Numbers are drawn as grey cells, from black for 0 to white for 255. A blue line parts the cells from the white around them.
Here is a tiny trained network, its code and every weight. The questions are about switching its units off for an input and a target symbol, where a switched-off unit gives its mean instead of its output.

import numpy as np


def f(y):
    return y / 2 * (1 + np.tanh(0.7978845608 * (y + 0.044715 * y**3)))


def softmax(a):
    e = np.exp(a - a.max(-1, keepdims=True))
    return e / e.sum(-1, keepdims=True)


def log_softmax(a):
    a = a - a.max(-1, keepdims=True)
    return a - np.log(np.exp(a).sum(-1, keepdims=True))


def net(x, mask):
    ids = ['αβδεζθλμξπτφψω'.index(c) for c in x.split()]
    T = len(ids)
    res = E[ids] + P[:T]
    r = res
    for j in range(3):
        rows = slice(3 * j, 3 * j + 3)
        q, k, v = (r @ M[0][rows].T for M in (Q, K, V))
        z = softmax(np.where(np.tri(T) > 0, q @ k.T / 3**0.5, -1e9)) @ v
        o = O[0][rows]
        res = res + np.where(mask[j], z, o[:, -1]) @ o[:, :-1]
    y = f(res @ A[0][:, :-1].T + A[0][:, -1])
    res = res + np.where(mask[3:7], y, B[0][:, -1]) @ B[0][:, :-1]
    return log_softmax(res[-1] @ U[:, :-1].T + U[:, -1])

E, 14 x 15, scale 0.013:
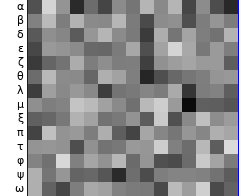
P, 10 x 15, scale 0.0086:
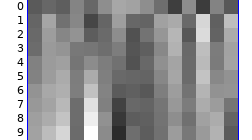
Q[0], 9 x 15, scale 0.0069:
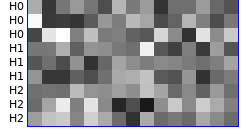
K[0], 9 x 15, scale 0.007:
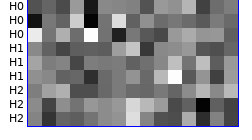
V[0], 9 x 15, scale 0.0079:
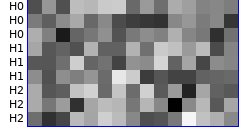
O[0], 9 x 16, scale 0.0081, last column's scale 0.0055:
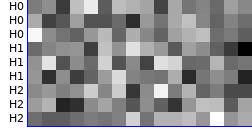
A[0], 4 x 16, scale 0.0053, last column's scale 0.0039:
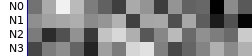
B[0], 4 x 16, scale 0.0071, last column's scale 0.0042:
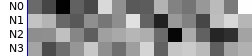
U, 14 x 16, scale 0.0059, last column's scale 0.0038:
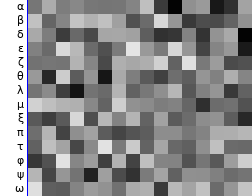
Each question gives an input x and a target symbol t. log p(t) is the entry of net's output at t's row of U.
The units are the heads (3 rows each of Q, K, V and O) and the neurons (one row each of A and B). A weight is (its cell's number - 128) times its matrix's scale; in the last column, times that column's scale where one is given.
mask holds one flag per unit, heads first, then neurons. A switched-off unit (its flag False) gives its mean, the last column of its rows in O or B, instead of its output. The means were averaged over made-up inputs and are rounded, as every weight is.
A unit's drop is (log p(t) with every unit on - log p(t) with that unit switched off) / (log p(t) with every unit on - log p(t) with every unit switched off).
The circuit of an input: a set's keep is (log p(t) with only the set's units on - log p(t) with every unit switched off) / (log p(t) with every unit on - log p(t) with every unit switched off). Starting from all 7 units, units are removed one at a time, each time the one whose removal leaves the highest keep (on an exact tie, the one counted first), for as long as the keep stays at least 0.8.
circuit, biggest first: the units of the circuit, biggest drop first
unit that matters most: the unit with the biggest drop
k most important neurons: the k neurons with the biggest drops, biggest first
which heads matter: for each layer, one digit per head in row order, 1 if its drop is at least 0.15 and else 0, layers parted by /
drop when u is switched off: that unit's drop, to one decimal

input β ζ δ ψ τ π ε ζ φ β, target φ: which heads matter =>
110
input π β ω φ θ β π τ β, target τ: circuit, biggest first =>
(H0)
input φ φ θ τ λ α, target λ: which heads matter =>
011
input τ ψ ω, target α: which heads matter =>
010
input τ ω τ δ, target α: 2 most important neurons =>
(N0; N1)
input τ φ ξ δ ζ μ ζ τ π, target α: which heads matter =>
011
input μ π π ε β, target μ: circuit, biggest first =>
(H2; N1)
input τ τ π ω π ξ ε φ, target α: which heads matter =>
011
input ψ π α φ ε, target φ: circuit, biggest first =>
(H1; H0)
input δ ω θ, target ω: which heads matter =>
101
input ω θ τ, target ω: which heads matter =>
110
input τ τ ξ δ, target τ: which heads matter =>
110
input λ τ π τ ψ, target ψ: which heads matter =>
100
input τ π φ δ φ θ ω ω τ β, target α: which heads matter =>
011
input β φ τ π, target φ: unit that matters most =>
H1
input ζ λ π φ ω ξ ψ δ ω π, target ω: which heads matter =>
100
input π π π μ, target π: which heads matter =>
010
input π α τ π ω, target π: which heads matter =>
010
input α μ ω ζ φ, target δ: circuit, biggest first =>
(H2; N1; N0)
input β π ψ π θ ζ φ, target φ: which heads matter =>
101
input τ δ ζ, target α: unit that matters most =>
H1
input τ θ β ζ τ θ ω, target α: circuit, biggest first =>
(H2; H1)
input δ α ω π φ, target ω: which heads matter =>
001
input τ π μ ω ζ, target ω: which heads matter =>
100
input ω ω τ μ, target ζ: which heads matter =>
011
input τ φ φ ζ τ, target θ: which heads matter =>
010
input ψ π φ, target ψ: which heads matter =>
101
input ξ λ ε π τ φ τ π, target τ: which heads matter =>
110
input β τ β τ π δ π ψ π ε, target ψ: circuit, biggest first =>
(H0)
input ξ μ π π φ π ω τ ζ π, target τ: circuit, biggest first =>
(H1; H0)
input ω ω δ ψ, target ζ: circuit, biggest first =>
(H2; H1)
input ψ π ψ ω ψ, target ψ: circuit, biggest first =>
(H0; H2; N0)
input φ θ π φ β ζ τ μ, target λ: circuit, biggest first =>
(H2; H1)
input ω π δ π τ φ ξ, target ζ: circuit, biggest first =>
(H2)
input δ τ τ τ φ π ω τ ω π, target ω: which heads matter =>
101
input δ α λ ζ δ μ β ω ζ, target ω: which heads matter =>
100
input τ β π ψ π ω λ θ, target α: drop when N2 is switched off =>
-0.1
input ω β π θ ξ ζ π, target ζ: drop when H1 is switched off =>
0.2
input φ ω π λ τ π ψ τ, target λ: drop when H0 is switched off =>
0.0
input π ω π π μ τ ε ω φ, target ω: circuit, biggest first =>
(H0)
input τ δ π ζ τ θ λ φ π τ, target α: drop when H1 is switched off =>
0.3
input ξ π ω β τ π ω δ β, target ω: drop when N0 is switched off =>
0.1
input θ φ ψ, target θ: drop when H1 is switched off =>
0.9
